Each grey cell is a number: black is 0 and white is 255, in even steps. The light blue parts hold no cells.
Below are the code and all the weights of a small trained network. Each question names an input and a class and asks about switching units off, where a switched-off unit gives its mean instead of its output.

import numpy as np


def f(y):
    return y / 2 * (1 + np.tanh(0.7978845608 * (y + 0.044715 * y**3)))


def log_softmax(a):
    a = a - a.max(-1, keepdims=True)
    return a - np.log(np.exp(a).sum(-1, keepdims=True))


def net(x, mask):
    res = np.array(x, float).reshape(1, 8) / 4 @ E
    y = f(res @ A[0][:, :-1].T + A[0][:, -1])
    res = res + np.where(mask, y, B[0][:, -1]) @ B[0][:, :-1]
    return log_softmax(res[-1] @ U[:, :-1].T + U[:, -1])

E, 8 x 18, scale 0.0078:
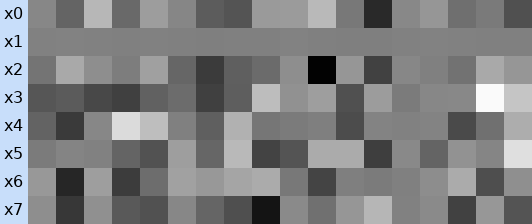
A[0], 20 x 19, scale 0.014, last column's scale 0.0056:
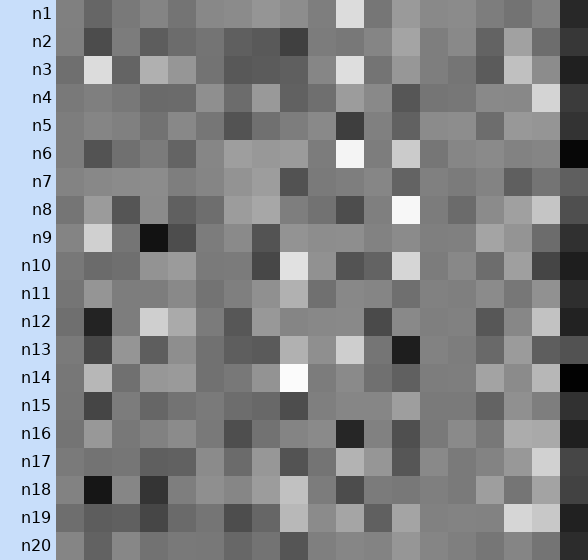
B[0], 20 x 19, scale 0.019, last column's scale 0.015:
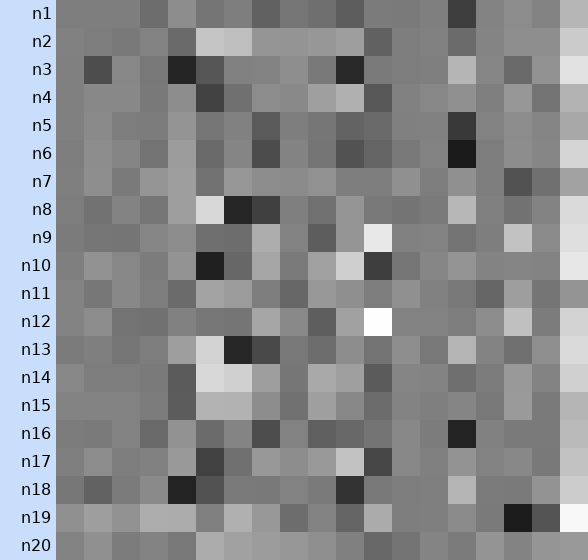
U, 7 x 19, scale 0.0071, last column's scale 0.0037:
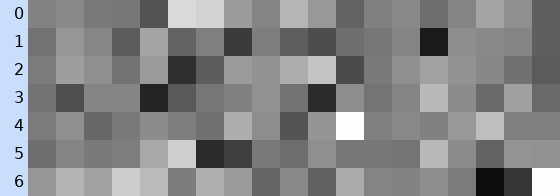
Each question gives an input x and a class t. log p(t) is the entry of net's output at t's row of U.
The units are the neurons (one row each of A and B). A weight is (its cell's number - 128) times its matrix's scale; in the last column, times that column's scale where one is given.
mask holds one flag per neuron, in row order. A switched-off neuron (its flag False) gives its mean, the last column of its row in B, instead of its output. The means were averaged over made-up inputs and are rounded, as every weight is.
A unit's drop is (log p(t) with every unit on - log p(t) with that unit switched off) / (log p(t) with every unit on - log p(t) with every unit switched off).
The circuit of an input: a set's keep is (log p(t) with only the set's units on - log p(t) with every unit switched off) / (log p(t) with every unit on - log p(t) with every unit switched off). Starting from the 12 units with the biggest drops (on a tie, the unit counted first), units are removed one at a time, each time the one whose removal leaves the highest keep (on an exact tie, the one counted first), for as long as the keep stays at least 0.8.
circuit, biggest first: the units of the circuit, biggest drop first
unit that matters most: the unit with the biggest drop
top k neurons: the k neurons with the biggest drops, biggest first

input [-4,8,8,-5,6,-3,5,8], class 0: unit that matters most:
n2
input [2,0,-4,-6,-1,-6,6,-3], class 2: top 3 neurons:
[n19, n3, n10]
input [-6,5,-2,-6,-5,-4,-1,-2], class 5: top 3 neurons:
[n19, n8, n12]
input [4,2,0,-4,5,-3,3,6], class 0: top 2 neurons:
[n19, n9]
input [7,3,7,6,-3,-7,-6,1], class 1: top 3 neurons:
[n16, n5, n8]
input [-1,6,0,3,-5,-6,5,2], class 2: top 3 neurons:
[n10, n3, n12]
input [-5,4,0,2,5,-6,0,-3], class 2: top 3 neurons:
[n10, n9, n13]
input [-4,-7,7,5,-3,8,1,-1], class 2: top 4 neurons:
[n17, n4, n6, n1]
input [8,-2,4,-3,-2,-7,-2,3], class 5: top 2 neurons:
[n13, n17]
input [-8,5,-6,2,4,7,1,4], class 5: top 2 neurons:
[n8, n10]
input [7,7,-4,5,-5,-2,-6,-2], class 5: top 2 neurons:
[n13, n18]
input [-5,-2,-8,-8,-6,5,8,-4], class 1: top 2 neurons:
[n6, n19]
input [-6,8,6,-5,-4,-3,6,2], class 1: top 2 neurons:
[n3, n19]
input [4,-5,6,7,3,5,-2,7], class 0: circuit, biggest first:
[n2]
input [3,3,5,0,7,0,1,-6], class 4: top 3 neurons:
[n12, n2, n15]
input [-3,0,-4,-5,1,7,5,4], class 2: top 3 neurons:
[n19, n17, n3]
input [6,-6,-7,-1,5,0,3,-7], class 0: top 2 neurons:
[n14, n16]
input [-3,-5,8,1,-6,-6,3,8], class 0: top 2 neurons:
[n2, n15]
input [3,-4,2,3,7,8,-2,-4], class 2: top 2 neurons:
[n17, n4]
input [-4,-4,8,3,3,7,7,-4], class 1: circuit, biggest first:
[n16]
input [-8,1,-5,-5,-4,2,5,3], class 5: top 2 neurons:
[n8, n19]
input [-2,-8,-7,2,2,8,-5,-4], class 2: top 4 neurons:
[n17, n4, n16, n5]
